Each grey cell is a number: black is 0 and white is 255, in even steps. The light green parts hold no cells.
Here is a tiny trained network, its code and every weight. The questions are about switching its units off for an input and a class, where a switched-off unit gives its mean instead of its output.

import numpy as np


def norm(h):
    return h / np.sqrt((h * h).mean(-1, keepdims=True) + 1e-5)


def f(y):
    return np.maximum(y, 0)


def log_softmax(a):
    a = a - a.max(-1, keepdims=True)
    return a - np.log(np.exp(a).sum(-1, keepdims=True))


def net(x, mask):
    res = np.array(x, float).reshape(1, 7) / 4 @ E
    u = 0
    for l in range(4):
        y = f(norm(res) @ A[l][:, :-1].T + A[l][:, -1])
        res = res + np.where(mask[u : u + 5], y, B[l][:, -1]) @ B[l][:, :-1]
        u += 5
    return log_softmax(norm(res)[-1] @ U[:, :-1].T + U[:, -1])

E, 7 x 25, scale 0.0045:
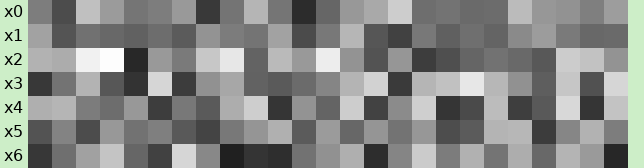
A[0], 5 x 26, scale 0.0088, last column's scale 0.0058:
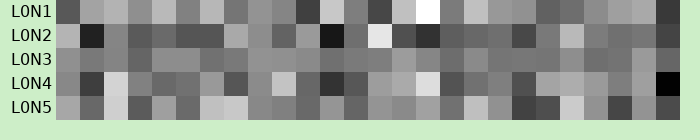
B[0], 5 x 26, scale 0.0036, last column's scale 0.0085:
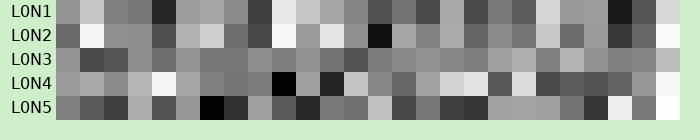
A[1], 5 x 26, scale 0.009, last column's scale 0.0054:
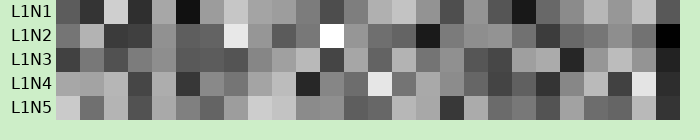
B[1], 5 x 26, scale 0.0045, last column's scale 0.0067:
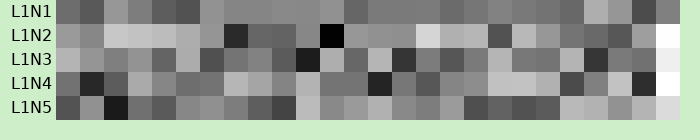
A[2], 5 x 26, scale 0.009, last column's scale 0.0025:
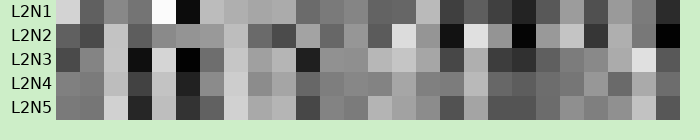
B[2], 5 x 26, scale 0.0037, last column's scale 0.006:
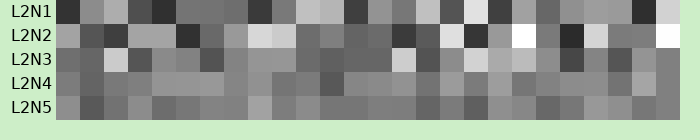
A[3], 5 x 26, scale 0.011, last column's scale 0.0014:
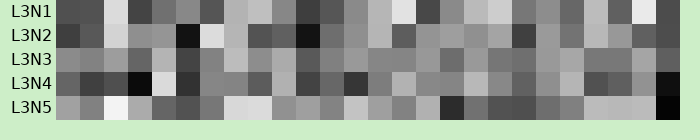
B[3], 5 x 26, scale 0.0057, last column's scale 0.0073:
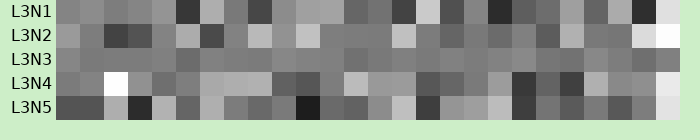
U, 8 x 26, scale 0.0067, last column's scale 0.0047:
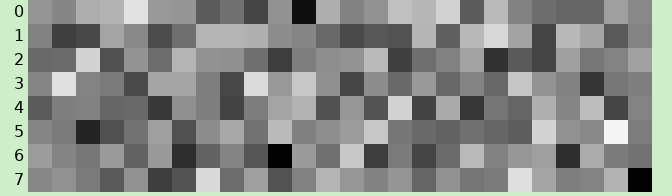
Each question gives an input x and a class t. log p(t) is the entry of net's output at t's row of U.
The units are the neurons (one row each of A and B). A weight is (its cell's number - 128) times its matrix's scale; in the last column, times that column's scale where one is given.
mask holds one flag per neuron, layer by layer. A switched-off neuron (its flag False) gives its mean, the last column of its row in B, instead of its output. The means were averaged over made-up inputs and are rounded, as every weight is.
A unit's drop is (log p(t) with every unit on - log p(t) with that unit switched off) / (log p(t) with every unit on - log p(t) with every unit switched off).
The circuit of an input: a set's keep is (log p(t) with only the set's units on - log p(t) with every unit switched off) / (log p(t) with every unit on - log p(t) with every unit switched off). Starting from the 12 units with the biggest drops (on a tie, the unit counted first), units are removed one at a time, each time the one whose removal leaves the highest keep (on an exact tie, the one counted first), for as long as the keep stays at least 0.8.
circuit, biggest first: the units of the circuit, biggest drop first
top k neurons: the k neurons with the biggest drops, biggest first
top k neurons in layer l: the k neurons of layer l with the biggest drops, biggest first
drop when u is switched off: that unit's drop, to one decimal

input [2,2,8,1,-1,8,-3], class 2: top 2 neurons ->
L3N5, L0N5
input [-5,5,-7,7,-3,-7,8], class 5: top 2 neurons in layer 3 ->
L3N2, L3N5
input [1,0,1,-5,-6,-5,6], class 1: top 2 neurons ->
L2N2, L1N3
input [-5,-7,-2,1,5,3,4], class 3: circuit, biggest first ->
L0N1
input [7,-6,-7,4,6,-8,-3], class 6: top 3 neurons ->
L0N5, L1N2, L2N2
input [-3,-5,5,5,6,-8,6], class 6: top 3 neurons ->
L0N5, L2N2, L0N2
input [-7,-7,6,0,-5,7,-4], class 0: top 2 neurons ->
L1N2, L0N5
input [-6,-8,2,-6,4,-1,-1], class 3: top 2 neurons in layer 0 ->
L0N1, L0N4
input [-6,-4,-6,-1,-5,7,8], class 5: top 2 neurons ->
L3N2, L0N5
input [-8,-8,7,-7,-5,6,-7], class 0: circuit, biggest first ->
L1N2, L0N2
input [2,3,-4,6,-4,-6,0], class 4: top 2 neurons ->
L3N1, L1N3
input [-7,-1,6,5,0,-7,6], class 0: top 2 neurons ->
L1N2, L1N3
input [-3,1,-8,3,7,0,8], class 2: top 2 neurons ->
L3N4, L2N2
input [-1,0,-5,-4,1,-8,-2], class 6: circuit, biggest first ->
L0N5
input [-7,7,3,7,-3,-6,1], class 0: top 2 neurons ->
L1N2, L0N1
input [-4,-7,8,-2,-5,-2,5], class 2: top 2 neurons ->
L3N5, L0N2
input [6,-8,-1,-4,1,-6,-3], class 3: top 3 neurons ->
L0N1, L1N2, L1N3
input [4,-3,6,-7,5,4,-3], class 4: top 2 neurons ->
L2N1, L3N4
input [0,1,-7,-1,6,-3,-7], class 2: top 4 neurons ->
L3N4, L2N2, L3N2, L0N3
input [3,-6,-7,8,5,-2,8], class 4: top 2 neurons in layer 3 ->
L3N1, L3N5
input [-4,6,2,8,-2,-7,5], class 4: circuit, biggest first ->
L3N1
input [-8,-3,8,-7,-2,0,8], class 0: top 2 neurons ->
L1N2, L3N4
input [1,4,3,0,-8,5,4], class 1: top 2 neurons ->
L2N2, L0N5
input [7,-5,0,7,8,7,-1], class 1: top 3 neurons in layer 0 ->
L0N5, L0N2, L0N1
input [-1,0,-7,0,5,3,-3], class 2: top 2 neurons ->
L3N4, L2N2
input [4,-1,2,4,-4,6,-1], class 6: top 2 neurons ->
L1N3, L1N2
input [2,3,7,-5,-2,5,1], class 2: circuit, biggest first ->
L3N5
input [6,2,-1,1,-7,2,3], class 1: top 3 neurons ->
L2N2, L1N2, L0N5
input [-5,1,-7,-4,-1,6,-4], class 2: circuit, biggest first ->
L3N4, L0N5
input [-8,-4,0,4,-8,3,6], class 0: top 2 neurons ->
L1N2, L1N4
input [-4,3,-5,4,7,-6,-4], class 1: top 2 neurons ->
L1N4, L1N3
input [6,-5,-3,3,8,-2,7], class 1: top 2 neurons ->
L1N4, L1N2
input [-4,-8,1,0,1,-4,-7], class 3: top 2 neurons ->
L0N1, L3N2
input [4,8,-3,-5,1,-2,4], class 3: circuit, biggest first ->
L0N2
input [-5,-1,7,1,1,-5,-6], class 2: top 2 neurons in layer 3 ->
L3N5, L3N2
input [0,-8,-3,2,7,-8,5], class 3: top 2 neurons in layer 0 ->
L0N1, L0N4
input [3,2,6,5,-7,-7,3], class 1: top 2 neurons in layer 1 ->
L1N3, L1N2
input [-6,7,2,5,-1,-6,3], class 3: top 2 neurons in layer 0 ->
L0N2, L0N4
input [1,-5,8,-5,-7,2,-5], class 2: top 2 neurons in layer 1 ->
L1N4, L1N5
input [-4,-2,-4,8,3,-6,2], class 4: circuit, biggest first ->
L3N1
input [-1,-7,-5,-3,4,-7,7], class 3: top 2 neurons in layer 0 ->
L0N1, L0N4
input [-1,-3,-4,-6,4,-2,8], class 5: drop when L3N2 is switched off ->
1.3
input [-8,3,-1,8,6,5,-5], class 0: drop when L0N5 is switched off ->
0.1
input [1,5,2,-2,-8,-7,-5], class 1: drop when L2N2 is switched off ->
0.8
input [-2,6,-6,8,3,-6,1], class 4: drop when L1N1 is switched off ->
0.0
